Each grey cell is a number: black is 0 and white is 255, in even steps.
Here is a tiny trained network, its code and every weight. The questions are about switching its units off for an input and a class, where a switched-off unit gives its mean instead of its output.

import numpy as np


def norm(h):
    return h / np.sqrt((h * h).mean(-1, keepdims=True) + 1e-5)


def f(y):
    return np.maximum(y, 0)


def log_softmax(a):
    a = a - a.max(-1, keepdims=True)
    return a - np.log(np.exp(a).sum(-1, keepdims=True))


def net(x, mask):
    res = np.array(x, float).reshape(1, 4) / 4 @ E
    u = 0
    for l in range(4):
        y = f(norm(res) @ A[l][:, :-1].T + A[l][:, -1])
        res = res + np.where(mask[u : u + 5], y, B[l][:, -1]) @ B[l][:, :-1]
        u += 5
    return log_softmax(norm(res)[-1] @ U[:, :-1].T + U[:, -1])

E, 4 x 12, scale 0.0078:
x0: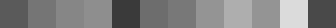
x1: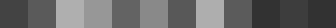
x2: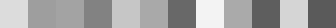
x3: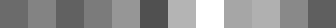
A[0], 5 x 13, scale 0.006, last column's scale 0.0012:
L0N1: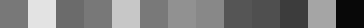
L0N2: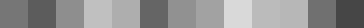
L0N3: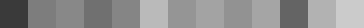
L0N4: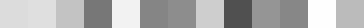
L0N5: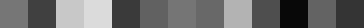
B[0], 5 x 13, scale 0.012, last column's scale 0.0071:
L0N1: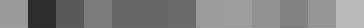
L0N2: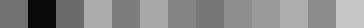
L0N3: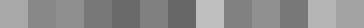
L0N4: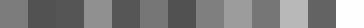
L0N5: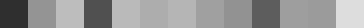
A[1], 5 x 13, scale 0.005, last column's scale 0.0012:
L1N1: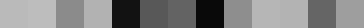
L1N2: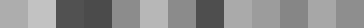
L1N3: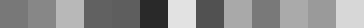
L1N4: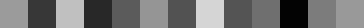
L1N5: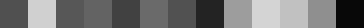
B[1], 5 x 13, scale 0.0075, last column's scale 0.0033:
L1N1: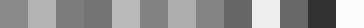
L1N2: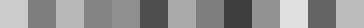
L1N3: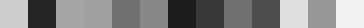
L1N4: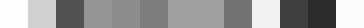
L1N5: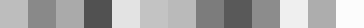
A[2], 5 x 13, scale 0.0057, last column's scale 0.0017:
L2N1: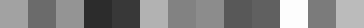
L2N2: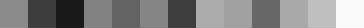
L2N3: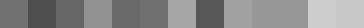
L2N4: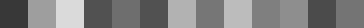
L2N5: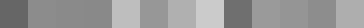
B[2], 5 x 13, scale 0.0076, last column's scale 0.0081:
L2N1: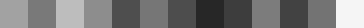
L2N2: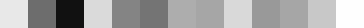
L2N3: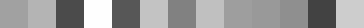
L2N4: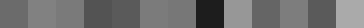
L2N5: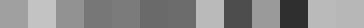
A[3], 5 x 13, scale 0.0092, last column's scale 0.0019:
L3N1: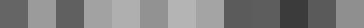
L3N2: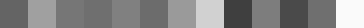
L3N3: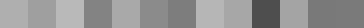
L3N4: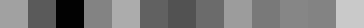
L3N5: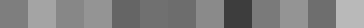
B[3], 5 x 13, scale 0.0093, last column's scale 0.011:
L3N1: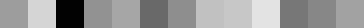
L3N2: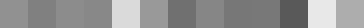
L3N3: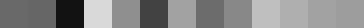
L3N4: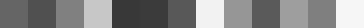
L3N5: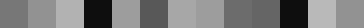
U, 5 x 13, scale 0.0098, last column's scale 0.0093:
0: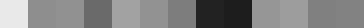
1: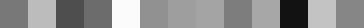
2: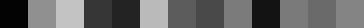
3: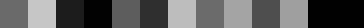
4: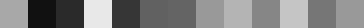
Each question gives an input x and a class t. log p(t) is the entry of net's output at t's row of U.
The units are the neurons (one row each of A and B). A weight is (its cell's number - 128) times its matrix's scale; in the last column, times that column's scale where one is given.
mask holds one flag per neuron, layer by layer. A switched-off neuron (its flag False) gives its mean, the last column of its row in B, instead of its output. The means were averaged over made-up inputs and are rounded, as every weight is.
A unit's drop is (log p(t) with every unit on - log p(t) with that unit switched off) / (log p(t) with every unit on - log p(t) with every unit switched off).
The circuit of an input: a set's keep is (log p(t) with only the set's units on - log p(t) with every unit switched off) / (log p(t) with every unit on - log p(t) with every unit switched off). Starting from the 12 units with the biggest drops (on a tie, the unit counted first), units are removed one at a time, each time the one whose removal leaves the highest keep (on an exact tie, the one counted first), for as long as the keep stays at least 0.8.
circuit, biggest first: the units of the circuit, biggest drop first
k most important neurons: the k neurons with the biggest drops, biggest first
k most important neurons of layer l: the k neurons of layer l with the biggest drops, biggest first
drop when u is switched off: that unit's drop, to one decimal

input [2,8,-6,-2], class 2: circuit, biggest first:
[L0N5]
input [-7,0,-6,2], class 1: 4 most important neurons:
[L0N4, L1N4, L0N2, L2N2]
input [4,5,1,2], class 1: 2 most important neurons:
[L0N4, L2N5]
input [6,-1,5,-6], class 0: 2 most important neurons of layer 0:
[L0N4, L0N1]
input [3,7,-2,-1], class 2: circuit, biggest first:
[L0N5, L2N2]
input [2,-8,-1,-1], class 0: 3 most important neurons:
[L1N5, L0N1, L1N1]
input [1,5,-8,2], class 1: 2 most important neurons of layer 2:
[L2N1, L2N5]
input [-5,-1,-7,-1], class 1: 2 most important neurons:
[L0N4, L0N2]
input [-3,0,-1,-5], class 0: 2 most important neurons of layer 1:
[L1N2, L1N4]
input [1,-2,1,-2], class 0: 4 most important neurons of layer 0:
[L0N1, L0N2, L0N5, L0N3]
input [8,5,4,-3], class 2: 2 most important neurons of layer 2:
[L2N2, L2N1]
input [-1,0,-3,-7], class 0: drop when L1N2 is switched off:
0.1
